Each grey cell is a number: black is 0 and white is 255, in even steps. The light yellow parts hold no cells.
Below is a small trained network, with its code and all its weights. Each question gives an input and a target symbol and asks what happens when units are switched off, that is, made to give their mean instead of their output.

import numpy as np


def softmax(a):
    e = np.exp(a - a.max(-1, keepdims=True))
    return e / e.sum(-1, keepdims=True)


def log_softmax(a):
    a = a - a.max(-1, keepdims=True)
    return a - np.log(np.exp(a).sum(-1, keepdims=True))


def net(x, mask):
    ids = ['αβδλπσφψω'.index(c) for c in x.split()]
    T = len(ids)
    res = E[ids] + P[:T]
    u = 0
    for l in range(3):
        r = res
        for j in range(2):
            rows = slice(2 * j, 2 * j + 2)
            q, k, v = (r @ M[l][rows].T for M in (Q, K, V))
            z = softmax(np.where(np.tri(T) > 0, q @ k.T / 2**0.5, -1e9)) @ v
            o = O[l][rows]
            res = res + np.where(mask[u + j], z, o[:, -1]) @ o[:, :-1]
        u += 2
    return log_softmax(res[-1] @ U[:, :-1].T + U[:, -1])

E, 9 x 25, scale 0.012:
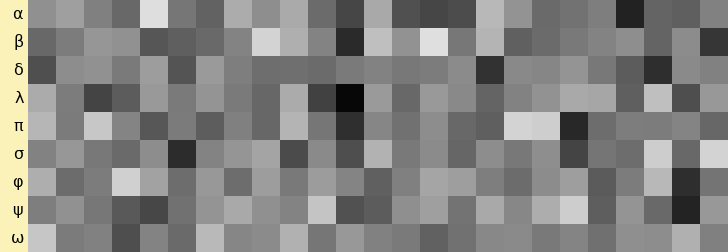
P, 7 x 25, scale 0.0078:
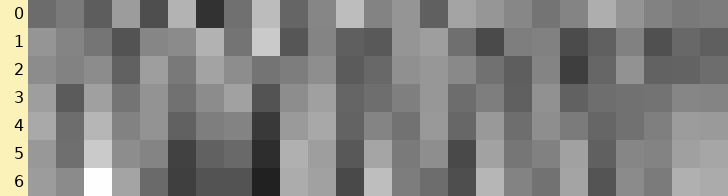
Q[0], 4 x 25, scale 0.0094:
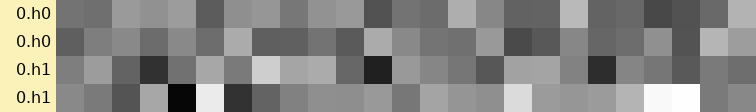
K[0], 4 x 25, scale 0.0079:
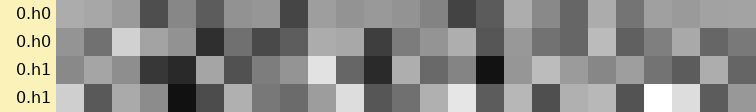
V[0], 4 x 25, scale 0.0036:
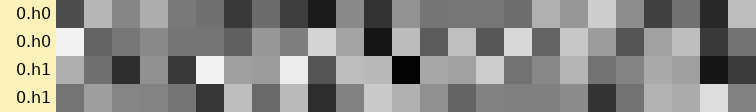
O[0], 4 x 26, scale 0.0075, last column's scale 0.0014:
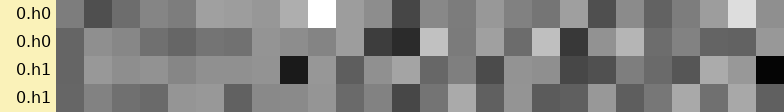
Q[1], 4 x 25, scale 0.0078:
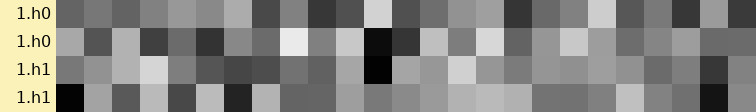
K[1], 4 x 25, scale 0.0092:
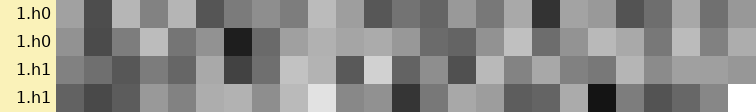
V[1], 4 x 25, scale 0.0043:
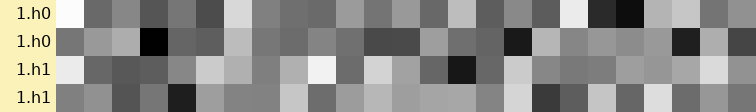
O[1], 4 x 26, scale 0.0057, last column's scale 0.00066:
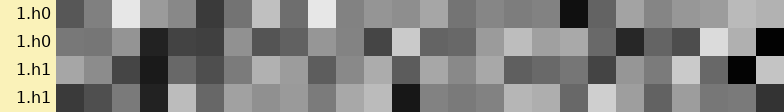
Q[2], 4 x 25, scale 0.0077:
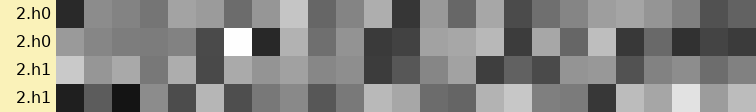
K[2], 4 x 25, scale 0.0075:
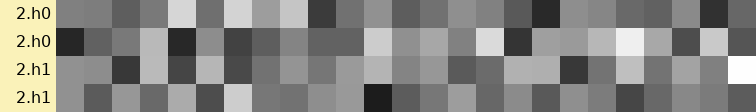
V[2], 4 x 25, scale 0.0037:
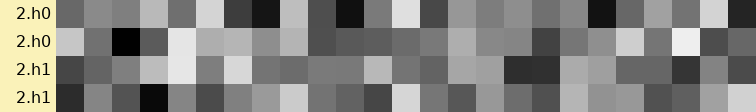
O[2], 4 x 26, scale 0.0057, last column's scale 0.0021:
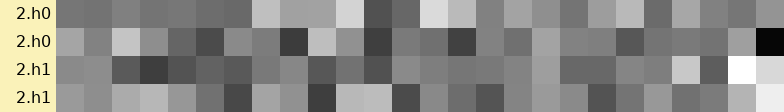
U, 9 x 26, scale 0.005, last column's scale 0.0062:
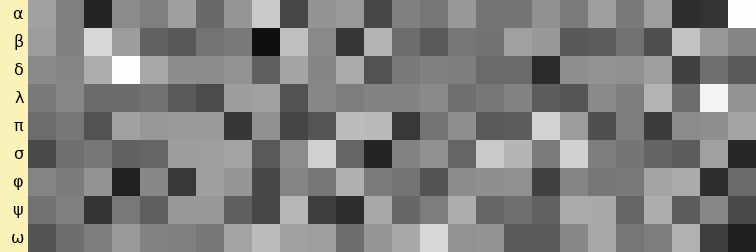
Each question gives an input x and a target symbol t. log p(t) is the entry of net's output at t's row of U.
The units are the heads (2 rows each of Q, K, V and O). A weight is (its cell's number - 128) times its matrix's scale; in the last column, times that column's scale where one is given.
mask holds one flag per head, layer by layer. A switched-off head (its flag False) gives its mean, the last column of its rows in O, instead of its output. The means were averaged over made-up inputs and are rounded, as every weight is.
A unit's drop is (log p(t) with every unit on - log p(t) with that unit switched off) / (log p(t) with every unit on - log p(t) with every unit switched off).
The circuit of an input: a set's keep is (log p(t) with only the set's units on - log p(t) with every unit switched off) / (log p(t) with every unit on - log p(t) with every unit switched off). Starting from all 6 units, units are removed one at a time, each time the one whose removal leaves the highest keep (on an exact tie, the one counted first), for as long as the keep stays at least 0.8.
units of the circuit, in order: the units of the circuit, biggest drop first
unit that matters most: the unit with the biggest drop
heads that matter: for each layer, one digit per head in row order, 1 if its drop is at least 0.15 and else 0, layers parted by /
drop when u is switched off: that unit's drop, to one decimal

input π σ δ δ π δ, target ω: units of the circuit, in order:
[2.h0 2.h1 0.h1 1.h1]
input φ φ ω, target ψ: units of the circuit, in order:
[2.h1 1.h0 0.h1]
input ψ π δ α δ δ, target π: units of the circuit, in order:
[2.h0 1.h1]
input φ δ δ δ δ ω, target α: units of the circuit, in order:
[0.h1 1.h0]
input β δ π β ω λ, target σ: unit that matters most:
1.h1
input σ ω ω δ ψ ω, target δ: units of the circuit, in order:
[1.h0 0.h0 0.h1 1.h1]
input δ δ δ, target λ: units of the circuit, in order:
[2.h1 0.h0 2.h0]
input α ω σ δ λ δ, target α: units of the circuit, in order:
[0.h0 1.h0 0.h1]
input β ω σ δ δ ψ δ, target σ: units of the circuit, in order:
[0.h0 1.h1]
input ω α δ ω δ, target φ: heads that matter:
10 / 11 / 00
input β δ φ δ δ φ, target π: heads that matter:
11 / 11 / 10
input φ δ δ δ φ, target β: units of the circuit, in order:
[0.h1 1.h0]
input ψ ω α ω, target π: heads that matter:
11 / 01 / 10
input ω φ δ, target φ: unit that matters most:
1.h1
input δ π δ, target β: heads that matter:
00 / 11 / 00
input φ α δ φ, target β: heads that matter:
01 / 10 / 10
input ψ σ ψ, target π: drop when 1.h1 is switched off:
0.3
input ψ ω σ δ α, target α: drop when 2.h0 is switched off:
-0.2
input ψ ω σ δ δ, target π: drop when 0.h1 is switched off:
0.2
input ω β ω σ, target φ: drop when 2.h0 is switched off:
0.1
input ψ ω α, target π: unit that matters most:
2.h0
